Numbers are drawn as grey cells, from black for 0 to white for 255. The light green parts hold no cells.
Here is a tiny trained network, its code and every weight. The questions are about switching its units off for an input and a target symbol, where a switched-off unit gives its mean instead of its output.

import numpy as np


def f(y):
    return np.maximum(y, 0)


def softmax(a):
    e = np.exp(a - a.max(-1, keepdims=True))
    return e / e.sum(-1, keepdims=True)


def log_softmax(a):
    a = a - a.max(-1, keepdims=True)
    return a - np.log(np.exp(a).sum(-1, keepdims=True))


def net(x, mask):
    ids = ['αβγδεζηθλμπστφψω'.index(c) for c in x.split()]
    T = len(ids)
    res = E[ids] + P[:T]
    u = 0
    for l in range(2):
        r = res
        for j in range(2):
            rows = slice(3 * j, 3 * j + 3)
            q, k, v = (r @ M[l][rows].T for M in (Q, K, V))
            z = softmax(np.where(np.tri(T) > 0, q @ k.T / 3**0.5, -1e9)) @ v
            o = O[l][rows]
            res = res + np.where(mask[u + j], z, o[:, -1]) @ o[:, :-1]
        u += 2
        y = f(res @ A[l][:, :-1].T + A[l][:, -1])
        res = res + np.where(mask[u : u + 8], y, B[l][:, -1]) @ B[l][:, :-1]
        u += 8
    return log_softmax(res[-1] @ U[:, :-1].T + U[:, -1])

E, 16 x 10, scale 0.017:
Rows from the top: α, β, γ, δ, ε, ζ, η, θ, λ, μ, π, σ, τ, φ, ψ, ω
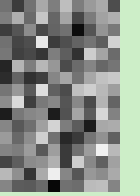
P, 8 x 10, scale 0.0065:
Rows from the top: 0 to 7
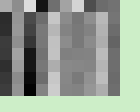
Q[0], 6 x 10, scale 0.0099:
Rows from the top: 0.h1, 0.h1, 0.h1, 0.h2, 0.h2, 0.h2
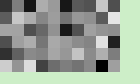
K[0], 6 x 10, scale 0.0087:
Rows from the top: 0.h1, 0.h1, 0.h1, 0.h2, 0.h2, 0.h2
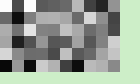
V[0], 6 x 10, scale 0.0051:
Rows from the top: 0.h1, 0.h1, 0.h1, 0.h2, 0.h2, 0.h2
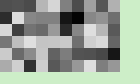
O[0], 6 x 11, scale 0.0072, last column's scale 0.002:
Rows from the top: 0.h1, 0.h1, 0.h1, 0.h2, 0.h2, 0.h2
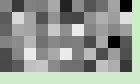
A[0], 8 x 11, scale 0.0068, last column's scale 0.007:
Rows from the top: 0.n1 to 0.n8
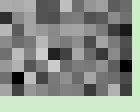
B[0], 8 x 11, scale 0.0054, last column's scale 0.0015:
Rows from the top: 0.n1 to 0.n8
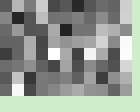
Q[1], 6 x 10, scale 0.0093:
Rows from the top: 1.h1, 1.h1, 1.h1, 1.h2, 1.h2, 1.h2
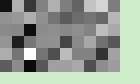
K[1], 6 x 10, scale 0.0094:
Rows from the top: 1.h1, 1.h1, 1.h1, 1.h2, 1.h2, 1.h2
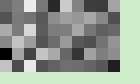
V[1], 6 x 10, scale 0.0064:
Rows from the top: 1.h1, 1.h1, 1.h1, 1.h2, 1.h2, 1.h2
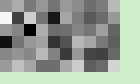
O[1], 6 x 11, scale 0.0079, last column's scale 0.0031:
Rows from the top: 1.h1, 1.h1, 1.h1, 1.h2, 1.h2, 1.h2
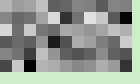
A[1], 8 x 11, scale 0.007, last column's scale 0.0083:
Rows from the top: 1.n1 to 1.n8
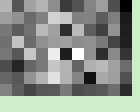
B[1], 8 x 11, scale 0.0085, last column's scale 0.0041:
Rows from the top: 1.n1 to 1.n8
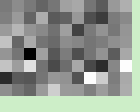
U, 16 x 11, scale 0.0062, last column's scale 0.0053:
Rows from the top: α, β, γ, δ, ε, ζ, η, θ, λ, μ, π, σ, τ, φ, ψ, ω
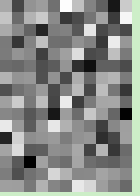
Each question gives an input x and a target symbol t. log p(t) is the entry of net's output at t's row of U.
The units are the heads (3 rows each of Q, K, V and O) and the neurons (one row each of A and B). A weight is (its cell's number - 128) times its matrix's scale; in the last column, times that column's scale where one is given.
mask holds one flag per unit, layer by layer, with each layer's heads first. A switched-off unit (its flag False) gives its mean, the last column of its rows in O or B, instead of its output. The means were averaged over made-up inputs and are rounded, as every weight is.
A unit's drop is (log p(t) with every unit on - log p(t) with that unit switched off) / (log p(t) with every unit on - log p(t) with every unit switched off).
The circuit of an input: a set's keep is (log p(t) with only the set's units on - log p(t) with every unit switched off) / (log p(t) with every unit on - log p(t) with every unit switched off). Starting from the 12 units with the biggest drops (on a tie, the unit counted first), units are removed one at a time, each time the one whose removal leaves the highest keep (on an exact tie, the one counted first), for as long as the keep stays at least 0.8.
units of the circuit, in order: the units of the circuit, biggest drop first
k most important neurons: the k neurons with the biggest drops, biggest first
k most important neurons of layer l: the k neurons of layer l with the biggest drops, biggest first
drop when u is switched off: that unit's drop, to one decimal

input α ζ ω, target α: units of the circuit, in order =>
0.h1, 0.h2
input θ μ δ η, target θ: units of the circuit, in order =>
0.h2, 1.h2
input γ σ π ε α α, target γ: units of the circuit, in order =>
0.h2, 0.h1
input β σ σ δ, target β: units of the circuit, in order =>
1.h1, 0.h2, 0.h1
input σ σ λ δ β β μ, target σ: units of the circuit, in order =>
0.h2, 1.h1
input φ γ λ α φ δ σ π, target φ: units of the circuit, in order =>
1.h2, 0.h2
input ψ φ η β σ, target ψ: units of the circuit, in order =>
1.h2, 1.n7, 0.h1
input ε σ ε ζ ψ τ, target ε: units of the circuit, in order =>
1.h1, 0.h1, 1.h2
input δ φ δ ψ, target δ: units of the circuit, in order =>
0.h2, 0.h1, 1.n6
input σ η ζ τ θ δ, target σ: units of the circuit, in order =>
0.h2, 1.h1, 0.h1
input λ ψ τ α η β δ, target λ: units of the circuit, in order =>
0.h1, 1.h2
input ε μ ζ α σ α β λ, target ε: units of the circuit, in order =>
1.h1, 1.h2
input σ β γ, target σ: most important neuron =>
0.n7
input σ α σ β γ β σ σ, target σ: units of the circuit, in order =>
0.h2, 0.h1, 1.h1
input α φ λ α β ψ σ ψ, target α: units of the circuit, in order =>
0.h1, 0.h2, 1.h2
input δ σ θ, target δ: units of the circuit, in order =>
0.h2, 0.h1
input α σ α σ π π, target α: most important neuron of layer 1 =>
1.n6
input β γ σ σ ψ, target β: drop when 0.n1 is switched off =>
0.1
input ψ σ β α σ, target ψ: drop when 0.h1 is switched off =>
0.3
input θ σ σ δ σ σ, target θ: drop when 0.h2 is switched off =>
0.5
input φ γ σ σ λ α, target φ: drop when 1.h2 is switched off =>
0.5
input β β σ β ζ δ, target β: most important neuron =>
0.n5
